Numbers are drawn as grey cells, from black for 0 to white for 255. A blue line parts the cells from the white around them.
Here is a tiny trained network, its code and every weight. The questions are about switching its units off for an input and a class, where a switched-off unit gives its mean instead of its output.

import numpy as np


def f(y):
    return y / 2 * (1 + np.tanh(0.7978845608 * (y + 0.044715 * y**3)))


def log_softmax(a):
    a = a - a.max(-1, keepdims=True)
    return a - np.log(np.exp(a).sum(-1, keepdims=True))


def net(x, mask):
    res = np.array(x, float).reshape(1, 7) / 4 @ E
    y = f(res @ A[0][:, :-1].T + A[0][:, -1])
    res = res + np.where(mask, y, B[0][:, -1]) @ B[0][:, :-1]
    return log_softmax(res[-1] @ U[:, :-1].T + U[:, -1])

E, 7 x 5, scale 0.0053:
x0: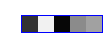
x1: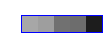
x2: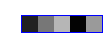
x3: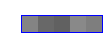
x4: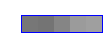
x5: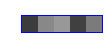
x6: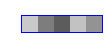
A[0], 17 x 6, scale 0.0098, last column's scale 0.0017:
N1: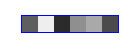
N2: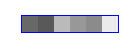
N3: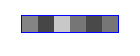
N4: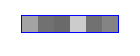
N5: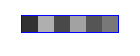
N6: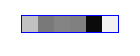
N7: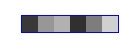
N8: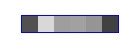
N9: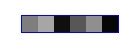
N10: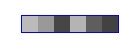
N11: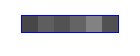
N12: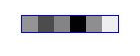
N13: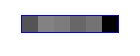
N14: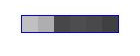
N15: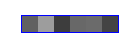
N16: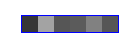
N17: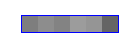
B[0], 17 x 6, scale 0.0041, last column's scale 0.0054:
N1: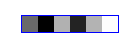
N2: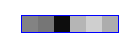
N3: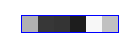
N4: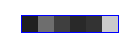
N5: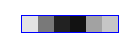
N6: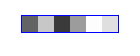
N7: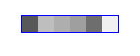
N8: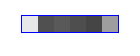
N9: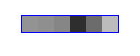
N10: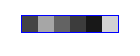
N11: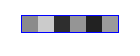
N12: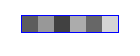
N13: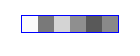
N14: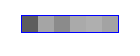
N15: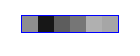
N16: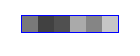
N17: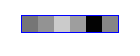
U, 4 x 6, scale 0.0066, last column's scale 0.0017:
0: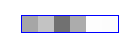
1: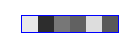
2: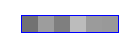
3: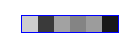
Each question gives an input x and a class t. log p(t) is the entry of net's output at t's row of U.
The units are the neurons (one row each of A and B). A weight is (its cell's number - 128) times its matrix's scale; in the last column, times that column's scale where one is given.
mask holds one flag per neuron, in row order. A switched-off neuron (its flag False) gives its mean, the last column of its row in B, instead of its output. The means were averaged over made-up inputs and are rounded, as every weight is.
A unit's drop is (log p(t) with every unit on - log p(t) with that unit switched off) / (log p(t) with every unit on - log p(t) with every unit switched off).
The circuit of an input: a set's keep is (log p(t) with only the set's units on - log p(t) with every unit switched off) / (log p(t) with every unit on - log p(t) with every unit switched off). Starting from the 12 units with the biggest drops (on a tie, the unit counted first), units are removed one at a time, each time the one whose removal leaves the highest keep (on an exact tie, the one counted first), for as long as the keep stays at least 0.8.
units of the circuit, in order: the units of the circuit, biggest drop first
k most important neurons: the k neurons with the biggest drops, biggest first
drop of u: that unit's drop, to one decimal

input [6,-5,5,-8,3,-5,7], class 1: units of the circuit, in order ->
[N1, N8, N7]
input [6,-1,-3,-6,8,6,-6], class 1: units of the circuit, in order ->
[N1, N5, N8]
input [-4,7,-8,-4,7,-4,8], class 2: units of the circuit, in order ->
[N10, N4, N1]
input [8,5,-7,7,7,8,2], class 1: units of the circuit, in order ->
[N1, N5]
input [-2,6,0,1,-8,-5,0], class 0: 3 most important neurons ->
[N6, N1, N14]
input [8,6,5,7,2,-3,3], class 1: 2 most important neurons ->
[N1, N5]
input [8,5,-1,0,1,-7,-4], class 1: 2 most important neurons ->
[N1, N5]
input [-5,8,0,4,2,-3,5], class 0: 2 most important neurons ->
[N6, N1]
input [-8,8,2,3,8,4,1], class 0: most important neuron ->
[N6]
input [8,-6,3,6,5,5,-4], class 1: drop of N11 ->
-0.1
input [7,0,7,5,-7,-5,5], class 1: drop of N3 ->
-0.1
